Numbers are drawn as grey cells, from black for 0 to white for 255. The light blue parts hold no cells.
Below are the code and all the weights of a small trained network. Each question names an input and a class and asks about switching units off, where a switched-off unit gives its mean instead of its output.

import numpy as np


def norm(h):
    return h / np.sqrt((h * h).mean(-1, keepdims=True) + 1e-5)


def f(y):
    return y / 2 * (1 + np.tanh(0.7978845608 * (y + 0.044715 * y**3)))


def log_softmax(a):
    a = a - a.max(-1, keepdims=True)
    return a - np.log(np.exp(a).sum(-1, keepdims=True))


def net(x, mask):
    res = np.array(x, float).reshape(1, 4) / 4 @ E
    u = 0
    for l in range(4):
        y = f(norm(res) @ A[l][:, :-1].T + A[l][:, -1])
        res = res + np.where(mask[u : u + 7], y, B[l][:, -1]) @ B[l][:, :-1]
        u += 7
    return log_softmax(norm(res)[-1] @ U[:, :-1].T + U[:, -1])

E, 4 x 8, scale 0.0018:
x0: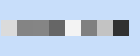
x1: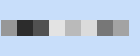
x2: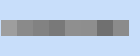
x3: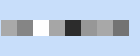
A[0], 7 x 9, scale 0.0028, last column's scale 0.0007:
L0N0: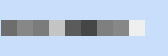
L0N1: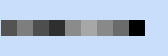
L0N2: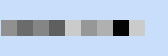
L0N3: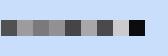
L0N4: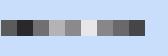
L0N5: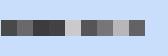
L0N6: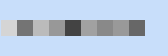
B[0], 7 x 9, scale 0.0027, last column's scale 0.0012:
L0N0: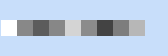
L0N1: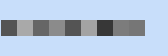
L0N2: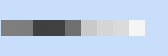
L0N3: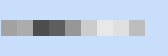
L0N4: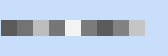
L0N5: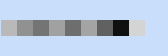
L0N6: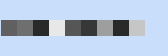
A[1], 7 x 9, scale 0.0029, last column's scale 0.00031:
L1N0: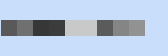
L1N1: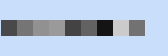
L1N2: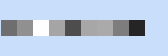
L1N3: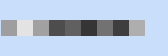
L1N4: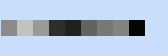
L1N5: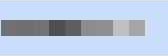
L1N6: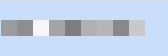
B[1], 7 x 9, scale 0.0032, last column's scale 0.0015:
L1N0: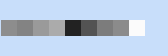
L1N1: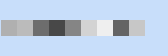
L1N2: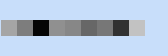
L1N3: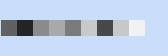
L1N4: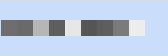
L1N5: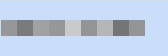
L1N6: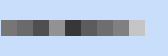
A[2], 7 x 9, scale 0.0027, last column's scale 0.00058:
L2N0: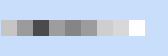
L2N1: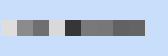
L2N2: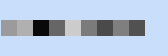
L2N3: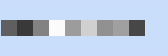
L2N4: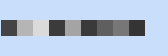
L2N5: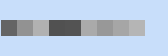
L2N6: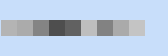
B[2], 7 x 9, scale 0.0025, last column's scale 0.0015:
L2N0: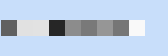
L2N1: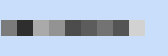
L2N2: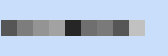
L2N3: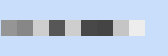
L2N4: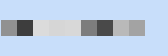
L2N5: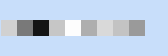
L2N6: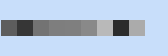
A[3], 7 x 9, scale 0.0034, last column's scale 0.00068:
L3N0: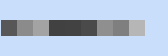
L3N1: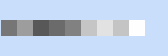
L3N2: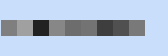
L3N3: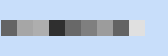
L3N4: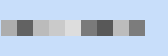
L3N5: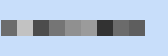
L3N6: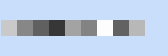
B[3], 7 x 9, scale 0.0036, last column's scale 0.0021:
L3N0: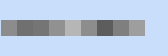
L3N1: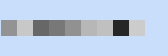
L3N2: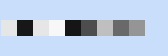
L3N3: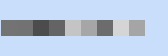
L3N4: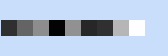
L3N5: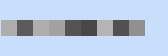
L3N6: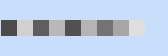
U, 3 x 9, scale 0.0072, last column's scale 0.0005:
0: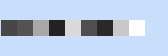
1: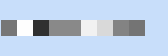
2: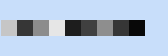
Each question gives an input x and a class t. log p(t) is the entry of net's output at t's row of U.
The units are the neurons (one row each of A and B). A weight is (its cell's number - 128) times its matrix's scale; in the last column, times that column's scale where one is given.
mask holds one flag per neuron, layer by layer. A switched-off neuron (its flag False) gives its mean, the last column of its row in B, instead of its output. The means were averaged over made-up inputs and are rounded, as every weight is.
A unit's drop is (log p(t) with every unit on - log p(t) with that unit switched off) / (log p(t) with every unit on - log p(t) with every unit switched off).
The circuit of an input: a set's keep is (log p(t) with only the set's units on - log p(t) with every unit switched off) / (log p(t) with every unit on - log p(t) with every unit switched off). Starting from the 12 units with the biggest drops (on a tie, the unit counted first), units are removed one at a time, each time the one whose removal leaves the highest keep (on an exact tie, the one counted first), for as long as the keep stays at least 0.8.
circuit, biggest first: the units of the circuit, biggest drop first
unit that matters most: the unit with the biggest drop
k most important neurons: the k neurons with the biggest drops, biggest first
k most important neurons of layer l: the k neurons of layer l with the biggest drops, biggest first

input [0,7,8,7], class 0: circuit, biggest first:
(L3N4)
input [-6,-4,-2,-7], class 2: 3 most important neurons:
(L0N5, L3N2, L0N2)
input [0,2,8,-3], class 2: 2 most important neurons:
(L0N5, L1N3)
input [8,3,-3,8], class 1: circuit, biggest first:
(L0N2, L3N6)
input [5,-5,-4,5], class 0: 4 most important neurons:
(L1N4, L1N1, L0N3, L1N3)
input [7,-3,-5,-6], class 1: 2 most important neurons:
(L0N2, L1N2)
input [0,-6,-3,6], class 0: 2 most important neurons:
(L1N4, L0N5)
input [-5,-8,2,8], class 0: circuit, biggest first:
(L1N4, L3N3)
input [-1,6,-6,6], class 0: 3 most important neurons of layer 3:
(L3N4, L3N2, L3N5)
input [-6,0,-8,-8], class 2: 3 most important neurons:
(L0N5, L3N2, L0N2)
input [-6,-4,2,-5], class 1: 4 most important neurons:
(L1N1, L0N3, L1N2, L0N6)
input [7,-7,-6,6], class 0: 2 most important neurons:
(L1N4, L1N1)
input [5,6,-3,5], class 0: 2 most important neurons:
(L1N1, L2N3)
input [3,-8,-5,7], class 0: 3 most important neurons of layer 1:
(L1N4, L1N0, L1N3)
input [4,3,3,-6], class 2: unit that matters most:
L1N1
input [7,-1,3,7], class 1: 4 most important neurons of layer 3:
(L3N6, L3N2, L3N5, L3N3)
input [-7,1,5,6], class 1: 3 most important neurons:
(L1N1, L0N3, L0N5)
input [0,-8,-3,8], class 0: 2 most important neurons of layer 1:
(L1N4, L1N0)
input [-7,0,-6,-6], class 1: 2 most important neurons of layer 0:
(L0N3, L0N6)
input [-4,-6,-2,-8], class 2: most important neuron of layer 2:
(L2N3)
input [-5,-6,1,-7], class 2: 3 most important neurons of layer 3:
(L3N2, L3N5, L3N4)
